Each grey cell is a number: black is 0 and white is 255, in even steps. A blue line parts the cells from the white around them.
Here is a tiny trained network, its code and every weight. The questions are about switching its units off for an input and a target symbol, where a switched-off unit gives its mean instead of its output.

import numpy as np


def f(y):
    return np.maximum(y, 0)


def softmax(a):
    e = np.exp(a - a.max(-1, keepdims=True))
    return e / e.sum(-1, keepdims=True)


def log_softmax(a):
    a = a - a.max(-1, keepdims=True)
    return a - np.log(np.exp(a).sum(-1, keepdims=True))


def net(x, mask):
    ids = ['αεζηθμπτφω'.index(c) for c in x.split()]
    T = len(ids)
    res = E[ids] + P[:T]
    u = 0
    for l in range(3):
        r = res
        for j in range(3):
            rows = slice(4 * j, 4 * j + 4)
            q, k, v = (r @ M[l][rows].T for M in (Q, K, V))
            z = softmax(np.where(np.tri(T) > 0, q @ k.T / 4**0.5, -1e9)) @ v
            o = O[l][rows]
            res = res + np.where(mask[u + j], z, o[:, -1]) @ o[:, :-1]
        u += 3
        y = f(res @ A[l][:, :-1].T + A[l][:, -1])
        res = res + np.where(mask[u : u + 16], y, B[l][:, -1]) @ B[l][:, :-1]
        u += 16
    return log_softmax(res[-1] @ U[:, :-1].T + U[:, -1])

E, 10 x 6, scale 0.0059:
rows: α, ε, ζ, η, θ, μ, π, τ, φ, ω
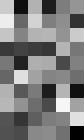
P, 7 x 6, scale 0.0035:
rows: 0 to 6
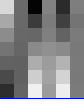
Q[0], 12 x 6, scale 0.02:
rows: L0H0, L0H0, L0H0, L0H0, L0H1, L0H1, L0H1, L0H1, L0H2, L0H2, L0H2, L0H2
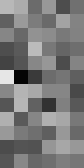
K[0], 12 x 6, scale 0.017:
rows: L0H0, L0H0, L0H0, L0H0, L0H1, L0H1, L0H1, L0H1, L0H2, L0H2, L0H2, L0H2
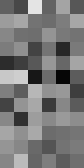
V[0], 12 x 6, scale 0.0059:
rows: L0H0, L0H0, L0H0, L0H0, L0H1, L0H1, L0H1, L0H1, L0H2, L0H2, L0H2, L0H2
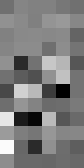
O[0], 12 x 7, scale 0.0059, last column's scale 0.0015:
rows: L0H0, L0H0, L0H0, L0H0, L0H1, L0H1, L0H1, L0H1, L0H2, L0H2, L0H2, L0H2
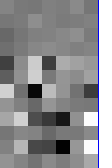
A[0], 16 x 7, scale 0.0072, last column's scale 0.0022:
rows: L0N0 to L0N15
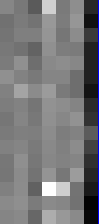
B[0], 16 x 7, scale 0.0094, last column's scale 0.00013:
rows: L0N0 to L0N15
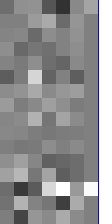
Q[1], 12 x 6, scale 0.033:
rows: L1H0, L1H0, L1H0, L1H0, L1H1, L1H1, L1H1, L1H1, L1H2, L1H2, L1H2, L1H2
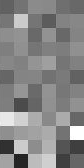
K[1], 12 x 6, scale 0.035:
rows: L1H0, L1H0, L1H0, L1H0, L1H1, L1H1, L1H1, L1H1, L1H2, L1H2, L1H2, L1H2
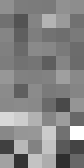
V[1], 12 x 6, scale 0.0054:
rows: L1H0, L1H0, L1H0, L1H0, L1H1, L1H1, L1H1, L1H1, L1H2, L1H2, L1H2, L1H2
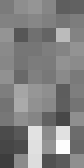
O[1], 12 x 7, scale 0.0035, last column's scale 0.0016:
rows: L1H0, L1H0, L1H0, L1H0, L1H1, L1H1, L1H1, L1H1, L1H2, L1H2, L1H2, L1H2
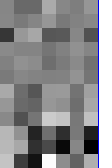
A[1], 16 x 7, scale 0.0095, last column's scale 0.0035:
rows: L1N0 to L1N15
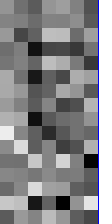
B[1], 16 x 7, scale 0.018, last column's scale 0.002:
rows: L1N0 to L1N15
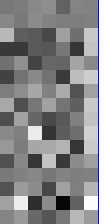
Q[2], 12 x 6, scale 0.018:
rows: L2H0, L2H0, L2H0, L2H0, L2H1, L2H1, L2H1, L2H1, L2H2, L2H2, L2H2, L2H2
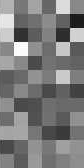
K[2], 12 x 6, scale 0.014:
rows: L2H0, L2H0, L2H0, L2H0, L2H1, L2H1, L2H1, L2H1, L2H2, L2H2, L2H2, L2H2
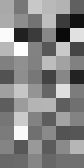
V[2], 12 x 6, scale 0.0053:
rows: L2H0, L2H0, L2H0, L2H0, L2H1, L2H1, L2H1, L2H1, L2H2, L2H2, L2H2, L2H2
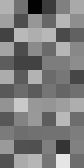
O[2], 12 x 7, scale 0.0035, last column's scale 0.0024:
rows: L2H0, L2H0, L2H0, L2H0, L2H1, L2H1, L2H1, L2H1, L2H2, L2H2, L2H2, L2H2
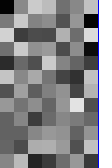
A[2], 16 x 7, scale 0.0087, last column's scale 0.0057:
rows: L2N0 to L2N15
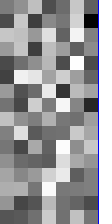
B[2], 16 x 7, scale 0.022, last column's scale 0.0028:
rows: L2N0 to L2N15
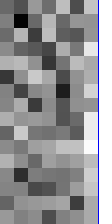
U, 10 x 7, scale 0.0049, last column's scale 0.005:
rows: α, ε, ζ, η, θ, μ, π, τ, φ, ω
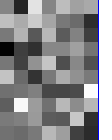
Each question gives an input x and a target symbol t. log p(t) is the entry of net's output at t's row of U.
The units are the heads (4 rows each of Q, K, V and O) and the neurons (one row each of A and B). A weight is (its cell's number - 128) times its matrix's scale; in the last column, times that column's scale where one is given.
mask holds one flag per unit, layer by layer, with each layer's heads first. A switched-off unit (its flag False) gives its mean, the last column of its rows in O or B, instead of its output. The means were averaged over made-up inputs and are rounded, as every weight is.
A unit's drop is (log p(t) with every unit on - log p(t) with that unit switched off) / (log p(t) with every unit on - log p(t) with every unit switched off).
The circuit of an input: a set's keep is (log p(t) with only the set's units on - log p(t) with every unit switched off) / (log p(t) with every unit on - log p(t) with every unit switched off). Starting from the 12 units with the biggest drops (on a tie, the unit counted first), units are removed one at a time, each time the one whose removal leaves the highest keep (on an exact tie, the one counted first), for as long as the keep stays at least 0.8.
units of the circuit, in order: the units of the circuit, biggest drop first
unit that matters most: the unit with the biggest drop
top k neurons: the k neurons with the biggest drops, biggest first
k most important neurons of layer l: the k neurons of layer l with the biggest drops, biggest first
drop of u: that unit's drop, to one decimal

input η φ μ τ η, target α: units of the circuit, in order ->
L2N10, L1N14
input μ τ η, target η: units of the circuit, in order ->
L1N3, L2N8, L1N5
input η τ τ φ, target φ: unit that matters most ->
L2N4
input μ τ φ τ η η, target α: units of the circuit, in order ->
L1N14, L2N10
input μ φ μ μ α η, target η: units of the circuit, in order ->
L1H2, L1N3, L2N8, L1N5
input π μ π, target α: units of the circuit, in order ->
L2N10, L1N14, L1H2
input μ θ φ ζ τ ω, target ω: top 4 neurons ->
L2N14, L1N3, L1N7, L1N10
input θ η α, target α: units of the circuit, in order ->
L1N9, L2N0
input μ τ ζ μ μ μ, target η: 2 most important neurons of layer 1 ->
L1N11, L1N4
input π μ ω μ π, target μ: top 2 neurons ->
L1N2, L2N11
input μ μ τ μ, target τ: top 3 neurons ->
L1N13, L2N9, L1N15
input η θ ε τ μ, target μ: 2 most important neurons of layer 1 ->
L1N10, L1N9
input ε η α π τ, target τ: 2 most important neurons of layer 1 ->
L1N3, L1N7
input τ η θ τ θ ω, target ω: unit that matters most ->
L1H2
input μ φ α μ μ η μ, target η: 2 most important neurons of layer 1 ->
L1N11, L1N13
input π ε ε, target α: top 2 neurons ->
L1N14, L2N10
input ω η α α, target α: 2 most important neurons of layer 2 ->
L2N0, L2N10
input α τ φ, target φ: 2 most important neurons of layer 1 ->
L1N5, L1N10
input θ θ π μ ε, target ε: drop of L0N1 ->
0.0
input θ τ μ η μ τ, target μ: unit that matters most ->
L0H2
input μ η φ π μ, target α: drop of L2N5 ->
0.1
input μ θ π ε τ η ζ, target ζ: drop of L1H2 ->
0.9
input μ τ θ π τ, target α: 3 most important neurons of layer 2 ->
L2N10, L2N9, L2N12
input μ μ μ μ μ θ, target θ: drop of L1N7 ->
0.2
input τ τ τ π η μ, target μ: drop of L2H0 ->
0.2
